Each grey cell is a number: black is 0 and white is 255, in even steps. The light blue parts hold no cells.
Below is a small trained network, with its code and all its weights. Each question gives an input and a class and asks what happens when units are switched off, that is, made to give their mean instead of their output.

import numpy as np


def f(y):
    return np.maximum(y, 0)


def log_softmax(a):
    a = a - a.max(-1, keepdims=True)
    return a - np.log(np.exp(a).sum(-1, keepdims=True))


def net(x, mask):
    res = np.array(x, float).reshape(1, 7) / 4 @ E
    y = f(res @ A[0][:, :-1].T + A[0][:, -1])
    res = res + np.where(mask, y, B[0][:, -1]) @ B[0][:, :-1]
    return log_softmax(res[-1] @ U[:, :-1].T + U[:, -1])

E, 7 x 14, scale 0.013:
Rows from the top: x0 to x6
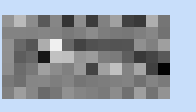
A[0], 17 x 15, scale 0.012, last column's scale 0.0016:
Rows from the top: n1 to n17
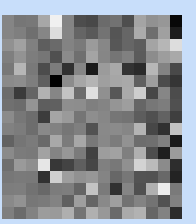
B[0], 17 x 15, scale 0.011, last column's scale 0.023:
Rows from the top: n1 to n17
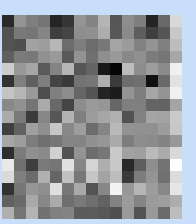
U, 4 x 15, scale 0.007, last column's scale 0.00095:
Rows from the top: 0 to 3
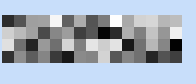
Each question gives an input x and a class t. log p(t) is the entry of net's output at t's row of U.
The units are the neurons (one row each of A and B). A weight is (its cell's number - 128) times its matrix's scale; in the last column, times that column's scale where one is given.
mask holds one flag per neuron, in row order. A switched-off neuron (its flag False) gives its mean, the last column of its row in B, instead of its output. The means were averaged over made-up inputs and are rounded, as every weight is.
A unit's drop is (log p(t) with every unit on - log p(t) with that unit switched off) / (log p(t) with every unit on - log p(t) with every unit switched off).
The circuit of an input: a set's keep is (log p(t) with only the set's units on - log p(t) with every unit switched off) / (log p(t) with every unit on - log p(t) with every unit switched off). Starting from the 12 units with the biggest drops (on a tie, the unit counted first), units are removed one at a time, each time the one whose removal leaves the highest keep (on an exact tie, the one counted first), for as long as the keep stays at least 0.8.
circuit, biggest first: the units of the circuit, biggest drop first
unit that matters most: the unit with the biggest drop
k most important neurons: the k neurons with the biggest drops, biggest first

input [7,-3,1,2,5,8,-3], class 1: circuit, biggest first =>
n5
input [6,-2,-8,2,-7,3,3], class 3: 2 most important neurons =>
n6, n12
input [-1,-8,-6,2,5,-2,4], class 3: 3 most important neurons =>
n6, n15, n8
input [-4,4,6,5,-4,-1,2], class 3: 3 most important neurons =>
n13, n1, n2
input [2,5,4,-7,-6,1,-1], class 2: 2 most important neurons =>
n13, n12
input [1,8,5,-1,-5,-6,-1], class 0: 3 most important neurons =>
n15, n6, n3
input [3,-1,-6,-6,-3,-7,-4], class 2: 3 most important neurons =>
n13, n1, n2
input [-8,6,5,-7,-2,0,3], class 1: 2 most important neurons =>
n7, n17
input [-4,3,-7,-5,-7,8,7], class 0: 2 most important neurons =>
n15, n1
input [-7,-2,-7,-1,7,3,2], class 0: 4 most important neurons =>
n12, n10, n5, n1
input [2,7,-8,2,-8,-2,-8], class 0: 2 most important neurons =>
n15, n3
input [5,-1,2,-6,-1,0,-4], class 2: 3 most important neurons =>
n13, n7, n17
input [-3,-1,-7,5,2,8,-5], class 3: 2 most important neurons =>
n6, n13
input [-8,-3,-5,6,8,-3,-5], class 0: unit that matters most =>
n12
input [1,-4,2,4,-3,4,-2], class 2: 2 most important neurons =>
n12, n14
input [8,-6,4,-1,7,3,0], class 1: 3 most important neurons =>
n5, n15, n3
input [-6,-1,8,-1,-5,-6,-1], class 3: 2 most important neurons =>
n1, n2
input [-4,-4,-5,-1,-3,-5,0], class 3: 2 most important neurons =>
n5, n6
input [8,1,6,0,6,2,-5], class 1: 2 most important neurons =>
n5, n15
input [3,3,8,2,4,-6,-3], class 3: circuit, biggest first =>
n1
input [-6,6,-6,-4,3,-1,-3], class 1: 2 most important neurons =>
n7, n1
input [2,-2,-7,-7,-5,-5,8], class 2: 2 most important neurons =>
n13, n1
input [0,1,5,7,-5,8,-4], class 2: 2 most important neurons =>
n14, n9
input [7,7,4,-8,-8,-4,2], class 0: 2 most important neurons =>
n15, n3
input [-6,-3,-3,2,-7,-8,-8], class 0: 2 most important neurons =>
n15, n5
